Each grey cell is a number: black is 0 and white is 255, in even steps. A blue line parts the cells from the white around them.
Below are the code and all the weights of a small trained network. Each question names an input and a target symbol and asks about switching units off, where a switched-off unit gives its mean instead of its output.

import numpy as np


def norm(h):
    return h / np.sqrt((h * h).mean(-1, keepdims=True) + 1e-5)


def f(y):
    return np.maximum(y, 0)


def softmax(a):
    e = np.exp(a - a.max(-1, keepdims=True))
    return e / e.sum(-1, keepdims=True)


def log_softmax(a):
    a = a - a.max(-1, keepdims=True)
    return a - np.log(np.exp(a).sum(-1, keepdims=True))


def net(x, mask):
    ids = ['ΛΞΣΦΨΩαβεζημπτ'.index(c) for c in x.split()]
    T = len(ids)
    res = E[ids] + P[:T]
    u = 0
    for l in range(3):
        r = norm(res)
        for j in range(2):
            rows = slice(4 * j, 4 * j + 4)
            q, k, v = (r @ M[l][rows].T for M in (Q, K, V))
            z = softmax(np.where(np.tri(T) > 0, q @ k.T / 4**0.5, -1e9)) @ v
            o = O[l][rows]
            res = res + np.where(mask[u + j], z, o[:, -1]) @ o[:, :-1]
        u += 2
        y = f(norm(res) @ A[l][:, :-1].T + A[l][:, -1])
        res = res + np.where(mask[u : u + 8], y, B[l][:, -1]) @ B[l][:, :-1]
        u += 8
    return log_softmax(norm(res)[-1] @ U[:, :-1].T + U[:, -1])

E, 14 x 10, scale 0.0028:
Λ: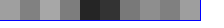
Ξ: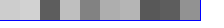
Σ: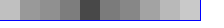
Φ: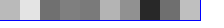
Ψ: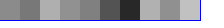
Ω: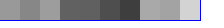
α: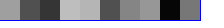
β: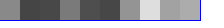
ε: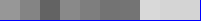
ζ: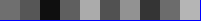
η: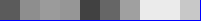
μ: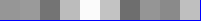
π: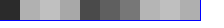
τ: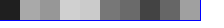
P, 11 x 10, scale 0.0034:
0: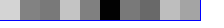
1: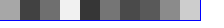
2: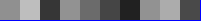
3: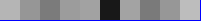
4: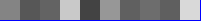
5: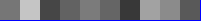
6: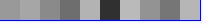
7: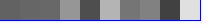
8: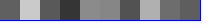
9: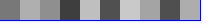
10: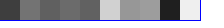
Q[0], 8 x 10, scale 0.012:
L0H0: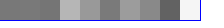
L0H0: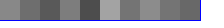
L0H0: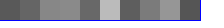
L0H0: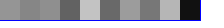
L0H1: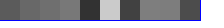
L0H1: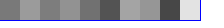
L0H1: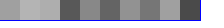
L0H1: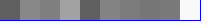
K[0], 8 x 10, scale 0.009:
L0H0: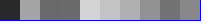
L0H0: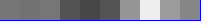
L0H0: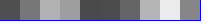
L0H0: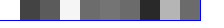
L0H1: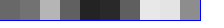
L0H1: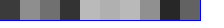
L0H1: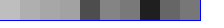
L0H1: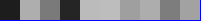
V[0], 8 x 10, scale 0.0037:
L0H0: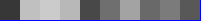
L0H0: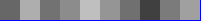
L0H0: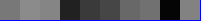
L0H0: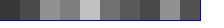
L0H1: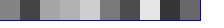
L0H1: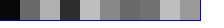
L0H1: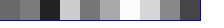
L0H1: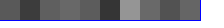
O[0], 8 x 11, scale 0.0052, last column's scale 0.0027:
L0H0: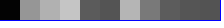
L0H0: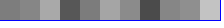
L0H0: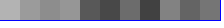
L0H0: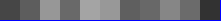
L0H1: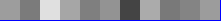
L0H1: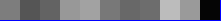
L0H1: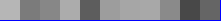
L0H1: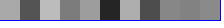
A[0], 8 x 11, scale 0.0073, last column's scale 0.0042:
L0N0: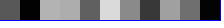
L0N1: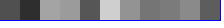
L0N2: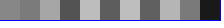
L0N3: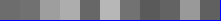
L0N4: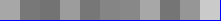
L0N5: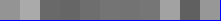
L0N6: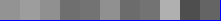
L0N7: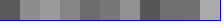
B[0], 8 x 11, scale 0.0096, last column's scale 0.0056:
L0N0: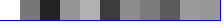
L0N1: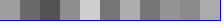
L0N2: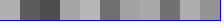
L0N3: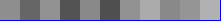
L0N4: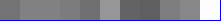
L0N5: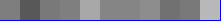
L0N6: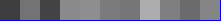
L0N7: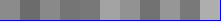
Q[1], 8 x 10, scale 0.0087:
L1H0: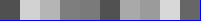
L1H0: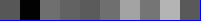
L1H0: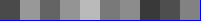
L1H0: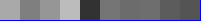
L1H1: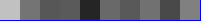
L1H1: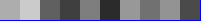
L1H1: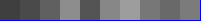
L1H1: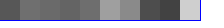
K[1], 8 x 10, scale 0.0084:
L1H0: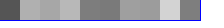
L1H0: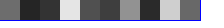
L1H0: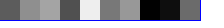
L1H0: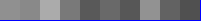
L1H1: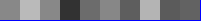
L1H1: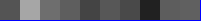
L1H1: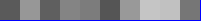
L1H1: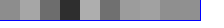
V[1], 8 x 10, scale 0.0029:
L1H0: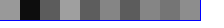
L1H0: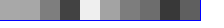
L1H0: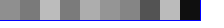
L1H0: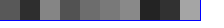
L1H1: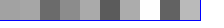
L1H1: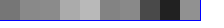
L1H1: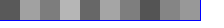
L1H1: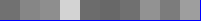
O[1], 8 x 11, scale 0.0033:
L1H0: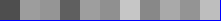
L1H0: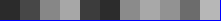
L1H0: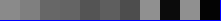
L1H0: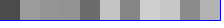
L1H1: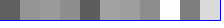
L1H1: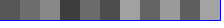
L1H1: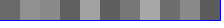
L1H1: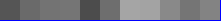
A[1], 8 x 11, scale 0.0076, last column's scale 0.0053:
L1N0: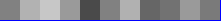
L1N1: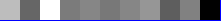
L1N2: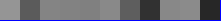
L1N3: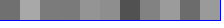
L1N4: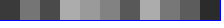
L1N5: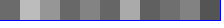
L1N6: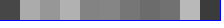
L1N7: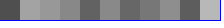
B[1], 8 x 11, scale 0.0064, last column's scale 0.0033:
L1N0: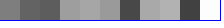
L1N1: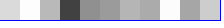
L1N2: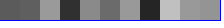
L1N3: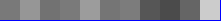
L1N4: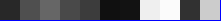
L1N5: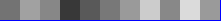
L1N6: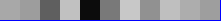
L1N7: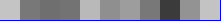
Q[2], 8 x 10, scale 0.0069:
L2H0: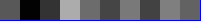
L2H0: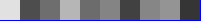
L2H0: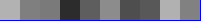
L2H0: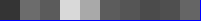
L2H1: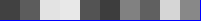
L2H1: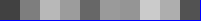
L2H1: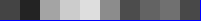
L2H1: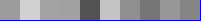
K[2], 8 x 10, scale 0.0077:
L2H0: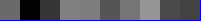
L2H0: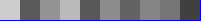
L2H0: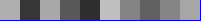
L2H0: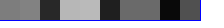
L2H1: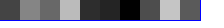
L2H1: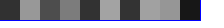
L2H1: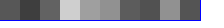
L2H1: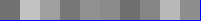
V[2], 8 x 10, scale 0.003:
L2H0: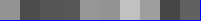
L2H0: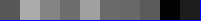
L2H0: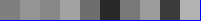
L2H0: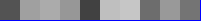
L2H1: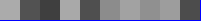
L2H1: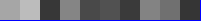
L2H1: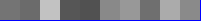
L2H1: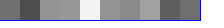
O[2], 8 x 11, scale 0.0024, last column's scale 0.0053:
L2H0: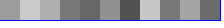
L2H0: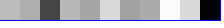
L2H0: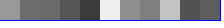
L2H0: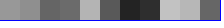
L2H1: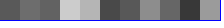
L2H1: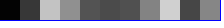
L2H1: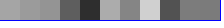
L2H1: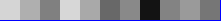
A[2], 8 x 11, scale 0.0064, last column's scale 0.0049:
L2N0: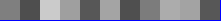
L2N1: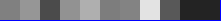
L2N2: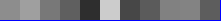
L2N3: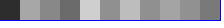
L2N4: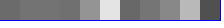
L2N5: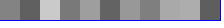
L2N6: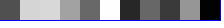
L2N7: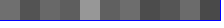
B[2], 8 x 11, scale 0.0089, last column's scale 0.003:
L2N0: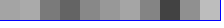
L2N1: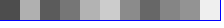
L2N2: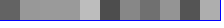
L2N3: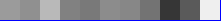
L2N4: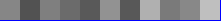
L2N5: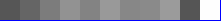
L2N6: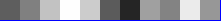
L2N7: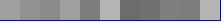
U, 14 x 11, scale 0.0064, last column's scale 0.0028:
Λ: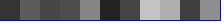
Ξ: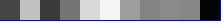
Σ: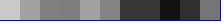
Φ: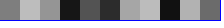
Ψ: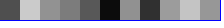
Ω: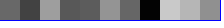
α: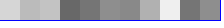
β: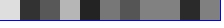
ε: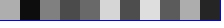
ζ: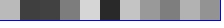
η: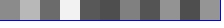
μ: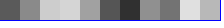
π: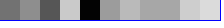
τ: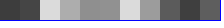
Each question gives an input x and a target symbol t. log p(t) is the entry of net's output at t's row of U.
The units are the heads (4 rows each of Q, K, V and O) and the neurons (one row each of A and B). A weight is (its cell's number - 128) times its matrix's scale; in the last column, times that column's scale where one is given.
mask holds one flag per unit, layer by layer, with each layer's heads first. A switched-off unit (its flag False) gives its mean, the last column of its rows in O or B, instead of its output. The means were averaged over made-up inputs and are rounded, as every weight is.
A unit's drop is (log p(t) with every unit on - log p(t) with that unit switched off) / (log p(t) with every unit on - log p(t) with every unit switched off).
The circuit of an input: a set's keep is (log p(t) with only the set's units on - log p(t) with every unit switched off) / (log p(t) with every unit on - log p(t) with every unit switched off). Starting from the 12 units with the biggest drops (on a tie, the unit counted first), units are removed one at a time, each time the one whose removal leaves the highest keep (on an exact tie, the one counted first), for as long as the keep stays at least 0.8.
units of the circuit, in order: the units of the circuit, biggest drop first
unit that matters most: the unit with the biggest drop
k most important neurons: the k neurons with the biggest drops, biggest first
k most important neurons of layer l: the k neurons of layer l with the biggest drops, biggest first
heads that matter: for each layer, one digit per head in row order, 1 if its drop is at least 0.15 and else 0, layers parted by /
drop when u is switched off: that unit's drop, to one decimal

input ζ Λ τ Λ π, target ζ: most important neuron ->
(L0N0)
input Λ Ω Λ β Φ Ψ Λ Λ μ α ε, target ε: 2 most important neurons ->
(L0N1 L2N4)
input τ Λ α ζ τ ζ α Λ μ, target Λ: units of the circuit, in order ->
(L1H0 L1N4 L0N3)
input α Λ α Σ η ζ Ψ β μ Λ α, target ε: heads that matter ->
10 / 00 / 00
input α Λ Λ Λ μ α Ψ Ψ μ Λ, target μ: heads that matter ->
01 / 00 / 00
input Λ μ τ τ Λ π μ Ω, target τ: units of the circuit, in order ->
(L0H0 L2N3)
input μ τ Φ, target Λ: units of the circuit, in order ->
(L1N4 L0N6)
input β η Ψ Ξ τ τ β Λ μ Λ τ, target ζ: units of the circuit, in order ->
(L0N1 L0N3)
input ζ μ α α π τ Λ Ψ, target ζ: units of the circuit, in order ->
(L0H0 L0N0)
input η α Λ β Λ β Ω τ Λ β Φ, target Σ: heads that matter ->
11 / 00 / 00
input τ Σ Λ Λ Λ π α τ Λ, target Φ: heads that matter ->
11 / 00 / 00
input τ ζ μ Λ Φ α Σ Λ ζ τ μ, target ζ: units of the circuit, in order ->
(L0H0 L0N0 L0H1)
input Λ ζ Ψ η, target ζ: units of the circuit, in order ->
(L0N2 L0H1)
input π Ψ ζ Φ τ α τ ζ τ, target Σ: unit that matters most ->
L0H0
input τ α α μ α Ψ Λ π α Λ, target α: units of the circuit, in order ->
(L1N1 L0H1)
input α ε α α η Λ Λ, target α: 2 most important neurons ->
(L1N1 L1N0)
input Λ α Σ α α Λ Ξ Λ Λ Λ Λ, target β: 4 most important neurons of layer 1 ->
(L1N0 L1N1 L1N4 L1N7)
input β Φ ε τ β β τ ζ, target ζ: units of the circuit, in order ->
(L0H0 L0N0)
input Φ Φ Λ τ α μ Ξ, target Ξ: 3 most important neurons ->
(L1N0 L2N1 L1N4)
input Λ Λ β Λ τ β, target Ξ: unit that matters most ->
L1H0
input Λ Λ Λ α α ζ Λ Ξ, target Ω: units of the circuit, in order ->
(L0H0 L1N2)
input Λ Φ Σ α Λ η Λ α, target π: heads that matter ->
10 / 00 / 00
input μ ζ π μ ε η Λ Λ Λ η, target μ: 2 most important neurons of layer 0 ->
(L0N1 L0N3)
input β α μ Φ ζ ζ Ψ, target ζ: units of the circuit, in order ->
(L0N2 L0H1)
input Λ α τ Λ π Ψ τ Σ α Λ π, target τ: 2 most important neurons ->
(L2N3 L0N3)
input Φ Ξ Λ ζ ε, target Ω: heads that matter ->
11 / 00 / 00
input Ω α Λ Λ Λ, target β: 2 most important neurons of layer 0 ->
(L0N7 L0N1)
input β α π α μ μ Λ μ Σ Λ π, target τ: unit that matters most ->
L2N3
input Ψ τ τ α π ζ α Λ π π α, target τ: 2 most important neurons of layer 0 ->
(L0N3 L0N1)
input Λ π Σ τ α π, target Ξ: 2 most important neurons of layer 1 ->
(L1N7 L1N3)
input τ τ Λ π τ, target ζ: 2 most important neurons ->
(L0N0 L0N3)
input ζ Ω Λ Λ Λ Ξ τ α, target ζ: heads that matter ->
10 / 00 / 00
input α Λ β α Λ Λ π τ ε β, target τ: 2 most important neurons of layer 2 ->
(L2N3 L2N5)
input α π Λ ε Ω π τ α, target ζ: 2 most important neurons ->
(L0N0 L0N3)
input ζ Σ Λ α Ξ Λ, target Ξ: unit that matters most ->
L0H1
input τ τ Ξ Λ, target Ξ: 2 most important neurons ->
(L1N0 L2N1)
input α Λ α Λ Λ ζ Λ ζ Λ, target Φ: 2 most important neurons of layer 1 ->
(L1N5 L1N4)
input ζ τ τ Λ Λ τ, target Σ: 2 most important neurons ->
(L0N7 L1N7)
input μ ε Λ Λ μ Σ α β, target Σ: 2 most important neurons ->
(L2N0 L0N4)
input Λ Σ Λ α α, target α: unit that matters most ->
L0H1
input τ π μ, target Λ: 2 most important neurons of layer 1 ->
(L1N4 L1N6)
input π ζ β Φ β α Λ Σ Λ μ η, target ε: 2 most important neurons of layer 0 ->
(L0N1 L0N4)
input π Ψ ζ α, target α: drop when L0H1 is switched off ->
1.1
